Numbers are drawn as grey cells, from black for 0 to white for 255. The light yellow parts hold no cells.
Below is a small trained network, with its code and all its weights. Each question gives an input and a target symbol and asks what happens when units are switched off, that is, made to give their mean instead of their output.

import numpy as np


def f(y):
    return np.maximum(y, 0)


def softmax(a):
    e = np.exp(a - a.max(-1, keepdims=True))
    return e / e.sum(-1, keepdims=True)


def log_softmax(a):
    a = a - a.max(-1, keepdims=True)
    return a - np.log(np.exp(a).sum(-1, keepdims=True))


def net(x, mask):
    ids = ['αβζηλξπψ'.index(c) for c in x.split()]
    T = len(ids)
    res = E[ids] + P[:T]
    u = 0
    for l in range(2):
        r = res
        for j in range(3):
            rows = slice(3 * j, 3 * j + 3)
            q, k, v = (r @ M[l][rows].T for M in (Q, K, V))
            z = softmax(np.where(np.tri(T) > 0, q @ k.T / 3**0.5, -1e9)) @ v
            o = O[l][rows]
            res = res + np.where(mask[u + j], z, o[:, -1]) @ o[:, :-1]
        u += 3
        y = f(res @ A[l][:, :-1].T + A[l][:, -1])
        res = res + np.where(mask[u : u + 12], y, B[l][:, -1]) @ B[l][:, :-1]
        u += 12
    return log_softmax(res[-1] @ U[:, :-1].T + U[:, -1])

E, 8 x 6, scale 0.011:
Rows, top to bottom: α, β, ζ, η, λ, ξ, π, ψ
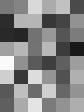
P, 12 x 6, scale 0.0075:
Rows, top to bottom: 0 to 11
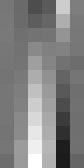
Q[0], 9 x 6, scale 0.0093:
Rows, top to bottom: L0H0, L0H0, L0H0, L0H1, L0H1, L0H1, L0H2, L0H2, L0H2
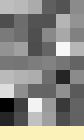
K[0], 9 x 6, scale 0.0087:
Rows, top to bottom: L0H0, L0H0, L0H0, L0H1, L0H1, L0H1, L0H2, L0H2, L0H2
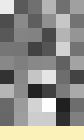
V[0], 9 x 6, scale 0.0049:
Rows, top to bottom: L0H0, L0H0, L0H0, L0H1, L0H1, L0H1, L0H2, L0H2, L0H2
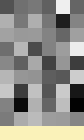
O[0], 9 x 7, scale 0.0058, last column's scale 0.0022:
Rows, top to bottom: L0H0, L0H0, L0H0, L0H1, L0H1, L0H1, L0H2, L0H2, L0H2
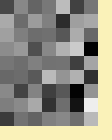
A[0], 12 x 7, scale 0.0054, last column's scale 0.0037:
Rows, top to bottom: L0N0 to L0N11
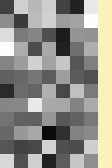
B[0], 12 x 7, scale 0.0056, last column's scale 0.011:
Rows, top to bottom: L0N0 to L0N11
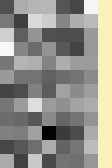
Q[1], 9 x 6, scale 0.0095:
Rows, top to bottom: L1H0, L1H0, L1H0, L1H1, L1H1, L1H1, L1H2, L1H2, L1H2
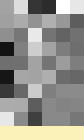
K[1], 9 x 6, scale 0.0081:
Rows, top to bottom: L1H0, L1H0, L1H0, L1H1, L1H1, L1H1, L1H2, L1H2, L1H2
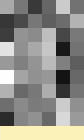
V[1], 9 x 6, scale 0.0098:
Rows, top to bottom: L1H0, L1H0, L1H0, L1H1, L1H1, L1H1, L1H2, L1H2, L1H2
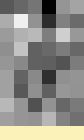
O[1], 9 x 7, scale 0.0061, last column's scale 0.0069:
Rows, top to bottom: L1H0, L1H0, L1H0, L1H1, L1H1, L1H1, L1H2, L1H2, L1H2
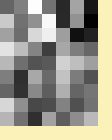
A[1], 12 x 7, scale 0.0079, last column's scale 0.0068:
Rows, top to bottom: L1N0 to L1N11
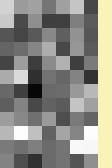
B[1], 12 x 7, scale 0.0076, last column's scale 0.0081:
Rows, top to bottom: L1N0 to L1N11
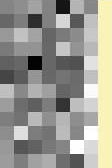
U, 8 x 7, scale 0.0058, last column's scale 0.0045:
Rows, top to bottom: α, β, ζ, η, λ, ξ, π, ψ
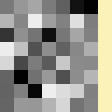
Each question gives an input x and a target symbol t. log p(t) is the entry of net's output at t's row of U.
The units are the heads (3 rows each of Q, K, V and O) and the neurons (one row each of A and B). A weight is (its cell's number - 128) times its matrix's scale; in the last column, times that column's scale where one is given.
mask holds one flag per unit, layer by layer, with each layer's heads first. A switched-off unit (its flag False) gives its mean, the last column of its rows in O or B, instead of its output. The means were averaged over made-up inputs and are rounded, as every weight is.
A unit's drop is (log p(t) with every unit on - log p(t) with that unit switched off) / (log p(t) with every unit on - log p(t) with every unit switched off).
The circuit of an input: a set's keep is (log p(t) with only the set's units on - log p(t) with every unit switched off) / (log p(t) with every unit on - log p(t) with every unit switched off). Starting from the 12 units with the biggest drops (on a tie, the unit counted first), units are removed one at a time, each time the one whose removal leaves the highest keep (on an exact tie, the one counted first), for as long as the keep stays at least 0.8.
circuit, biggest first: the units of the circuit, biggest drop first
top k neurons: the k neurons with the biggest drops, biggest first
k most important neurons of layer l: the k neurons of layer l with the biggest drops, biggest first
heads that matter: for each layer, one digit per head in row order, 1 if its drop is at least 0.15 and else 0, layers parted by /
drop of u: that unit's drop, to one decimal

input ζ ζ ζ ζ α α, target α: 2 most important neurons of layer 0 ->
[L0N0 L0N7]
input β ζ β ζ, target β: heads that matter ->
000 / 100
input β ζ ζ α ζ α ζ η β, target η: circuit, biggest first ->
[L1H0 L1H2 L1H1]
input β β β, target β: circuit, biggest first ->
[L1H0 L1N4]
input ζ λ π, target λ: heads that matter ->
000 / 011
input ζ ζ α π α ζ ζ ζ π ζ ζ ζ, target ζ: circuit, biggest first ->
[L1H0 L0N10]
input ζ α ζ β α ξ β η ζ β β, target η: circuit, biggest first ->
[L0N3 L1H2 L1H1]
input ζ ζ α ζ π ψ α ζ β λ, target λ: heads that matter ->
100 / 000
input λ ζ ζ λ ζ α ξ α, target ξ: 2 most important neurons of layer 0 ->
[L0N11 L0N1]
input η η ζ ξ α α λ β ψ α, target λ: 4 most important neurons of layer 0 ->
[L0N3 L0N2 L0N1 L0N0]
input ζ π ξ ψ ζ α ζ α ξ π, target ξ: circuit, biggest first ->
[L1N9 L1H1]
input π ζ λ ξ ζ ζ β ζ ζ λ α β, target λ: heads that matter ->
100 / 011
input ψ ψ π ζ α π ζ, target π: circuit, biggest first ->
[L0H2 L0N9 L1H0]
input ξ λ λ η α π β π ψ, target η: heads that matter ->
010 / 111
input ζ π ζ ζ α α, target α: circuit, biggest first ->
[L1H1 L1N10]
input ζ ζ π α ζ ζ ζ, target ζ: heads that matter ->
000 / 101
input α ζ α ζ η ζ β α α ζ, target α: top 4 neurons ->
[L0N7 L0N0 L1N10 L0N4]
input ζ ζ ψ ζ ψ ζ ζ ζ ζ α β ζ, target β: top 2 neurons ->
[L0N9 L1N4]
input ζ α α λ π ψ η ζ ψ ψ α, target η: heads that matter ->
100 / 011
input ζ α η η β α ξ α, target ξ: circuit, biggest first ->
[L0H0 L1H1 L1N9]
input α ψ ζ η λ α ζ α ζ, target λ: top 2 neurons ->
[L0N2 L0N3]
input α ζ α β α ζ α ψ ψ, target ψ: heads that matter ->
000 / 100
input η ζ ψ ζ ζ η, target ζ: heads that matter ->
000 / 111
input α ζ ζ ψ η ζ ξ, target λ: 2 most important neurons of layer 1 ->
[L1N1 L1N4]
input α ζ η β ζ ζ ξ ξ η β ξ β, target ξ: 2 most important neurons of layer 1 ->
[L1N9 L1N1]
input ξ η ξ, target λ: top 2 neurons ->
[L1N1 L0N0]
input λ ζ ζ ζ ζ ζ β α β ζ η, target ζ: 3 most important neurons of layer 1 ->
[L1N5 L1N6 L1N11]
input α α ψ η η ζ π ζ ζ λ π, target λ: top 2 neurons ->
[L0N3 L0N2]
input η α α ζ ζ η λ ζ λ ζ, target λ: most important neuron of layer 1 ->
[L1N6]
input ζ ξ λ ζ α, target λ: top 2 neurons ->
[L0N3 L0N0]
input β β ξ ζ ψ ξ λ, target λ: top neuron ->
[L1N1]
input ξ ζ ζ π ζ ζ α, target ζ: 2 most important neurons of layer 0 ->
[L0N10 L0N4]
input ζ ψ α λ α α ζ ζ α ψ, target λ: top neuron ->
[L0N3]
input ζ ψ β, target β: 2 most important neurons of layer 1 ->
[L1N4 L1N1]
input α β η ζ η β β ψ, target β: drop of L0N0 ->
0.0
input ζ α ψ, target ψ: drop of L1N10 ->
0.1
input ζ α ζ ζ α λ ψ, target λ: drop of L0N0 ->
0.1
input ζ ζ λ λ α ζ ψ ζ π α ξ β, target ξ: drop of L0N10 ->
0.0
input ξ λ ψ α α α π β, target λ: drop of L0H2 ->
0.1
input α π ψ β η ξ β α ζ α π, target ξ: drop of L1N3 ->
-0.1
